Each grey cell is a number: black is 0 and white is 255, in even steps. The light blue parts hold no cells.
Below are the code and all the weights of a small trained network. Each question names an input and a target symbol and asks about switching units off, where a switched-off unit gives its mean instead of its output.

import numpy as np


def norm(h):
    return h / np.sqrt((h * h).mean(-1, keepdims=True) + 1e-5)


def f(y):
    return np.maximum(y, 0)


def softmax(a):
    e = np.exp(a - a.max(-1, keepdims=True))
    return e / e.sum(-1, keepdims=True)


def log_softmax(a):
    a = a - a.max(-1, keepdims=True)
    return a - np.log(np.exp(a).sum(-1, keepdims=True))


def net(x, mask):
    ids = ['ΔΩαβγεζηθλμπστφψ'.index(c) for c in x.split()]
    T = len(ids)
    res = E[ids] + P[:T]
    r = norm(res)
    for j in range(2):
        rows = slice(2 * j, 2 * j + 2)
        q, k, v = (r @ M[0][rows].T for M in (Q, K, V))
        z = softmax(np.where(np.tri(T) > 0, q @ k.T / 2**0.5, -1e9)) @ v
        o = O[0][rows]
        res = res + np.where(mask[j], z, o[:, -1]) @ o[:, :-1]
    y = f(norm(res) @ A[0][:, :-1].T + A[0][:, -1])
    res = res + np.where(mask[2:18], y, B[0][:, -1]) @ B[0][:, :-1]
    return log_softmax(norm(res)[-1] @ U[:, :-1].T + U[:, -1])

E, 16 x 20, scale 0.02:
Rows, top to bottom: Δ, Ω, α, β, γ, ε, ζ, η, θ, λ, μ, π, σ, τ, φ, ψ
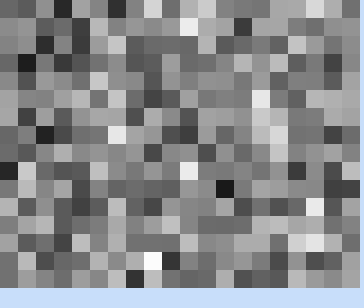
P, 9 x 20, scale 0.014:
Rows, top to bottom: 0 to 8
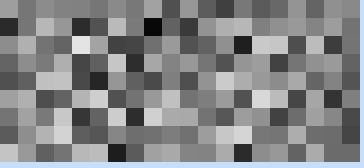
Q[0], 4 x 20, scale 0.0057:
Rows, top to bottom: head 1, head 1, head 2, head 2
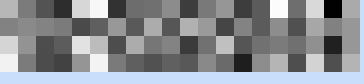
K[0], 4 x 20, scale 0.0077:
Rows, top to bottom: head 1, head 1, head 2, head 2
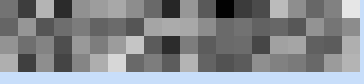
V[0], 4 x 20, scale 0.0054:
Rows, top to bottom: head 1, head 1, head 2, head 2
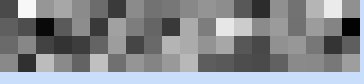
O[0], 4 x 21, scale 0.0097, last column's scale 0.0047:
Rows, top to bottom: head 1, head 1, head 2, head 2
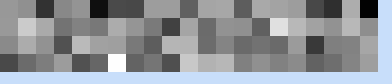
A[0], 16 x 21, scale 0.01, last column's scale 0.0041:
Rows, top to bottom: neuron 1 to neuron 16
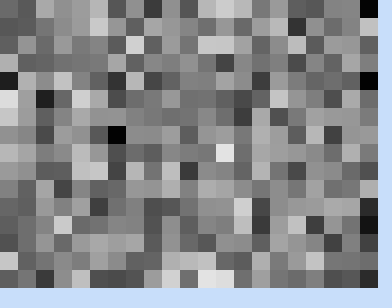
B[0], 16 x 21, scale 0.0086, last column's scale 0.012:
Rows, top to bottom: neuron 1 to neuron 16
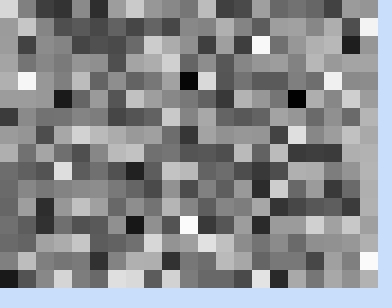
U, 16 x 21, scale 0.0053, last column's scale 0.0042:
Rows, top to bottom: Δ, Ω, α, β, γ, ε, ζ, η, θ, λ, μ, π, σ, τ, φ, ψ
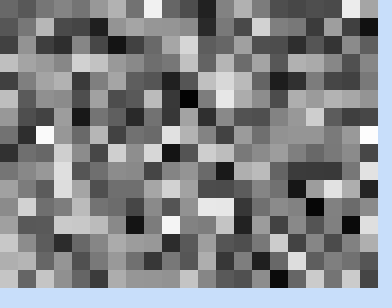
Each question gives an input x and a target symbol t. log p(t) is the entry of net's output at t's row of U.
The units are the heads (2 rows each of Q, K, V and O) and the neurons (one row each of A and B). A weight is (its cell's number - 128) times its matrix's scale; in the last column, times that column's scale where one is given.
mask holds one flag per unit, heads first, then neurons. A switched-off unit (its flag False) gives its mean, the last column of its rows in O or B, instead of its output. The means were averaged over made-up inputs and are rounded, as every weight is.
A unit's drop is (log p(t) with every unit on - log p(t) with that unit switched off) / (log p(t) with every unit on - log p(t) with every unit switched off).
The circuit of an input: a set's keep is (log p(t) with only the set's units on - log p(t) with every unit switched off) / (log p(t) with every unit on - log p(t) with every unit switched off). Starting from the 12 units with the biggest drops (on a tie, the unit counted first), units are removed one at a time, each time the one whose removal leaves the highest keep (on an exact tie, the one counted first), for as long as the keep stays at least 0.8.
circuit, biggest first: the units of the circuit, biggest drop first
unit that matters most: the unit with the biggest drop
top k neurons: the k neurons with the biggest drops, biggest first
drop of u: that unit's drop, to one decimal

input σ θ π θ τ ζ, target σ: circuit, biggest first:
[head 1]
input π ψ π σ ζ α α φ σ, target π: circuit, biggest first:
[head 2; neuron 15]
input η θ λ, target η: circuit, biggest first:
[head 1; neuron 15]
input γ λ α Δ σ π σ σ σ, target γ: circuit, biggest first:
[head 2; head 1]
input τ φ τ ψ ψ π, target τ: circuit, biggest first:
[head 1; neuron 9]
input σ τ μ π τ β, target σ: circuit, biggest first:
[head 1; neuron 8]
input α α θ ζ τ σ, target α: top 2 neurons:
[neuron 10; neuron 6]
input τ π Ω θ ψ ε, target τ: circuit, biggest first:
[neuron 9; neuron 16]
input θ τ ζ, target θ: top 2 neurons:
[neuron 16; neuron 8]
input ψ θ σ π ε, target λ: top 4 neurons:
[neuron 9; neuron 12; neuron 2; neuron 15]
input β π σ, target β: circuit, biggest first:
[head 1; head 2]
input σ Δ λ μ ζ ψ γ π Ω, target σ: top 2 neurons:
[neuron 16; neuron 10]
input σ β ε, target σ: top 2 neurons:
[neuron 10; neuron 7]
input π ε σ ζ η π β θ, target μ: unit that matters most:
neuron 5
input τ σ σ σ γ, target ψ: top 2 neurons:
[neuron 1; neuron 13]
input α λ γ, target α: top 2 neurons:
[neuron 10; neuron 6]
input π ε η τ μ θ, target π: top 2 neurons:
[neuron 14; neuron 2]
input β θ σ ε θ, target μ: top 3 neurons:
[neuron 5; neuron 13; neuron 12]
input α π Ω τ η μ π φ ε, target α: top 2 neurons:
[neuron 7; neuron 10]
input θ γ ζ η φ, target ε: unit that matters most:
head 2
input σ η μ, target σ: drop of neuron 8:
0.1
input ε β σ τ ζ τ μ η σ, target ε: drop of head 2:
0.8
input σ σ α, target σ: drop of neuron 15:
-0.1
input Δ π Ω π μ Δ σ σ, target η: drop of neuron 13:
0.0
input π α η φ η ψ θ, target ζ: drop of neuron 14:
0.1
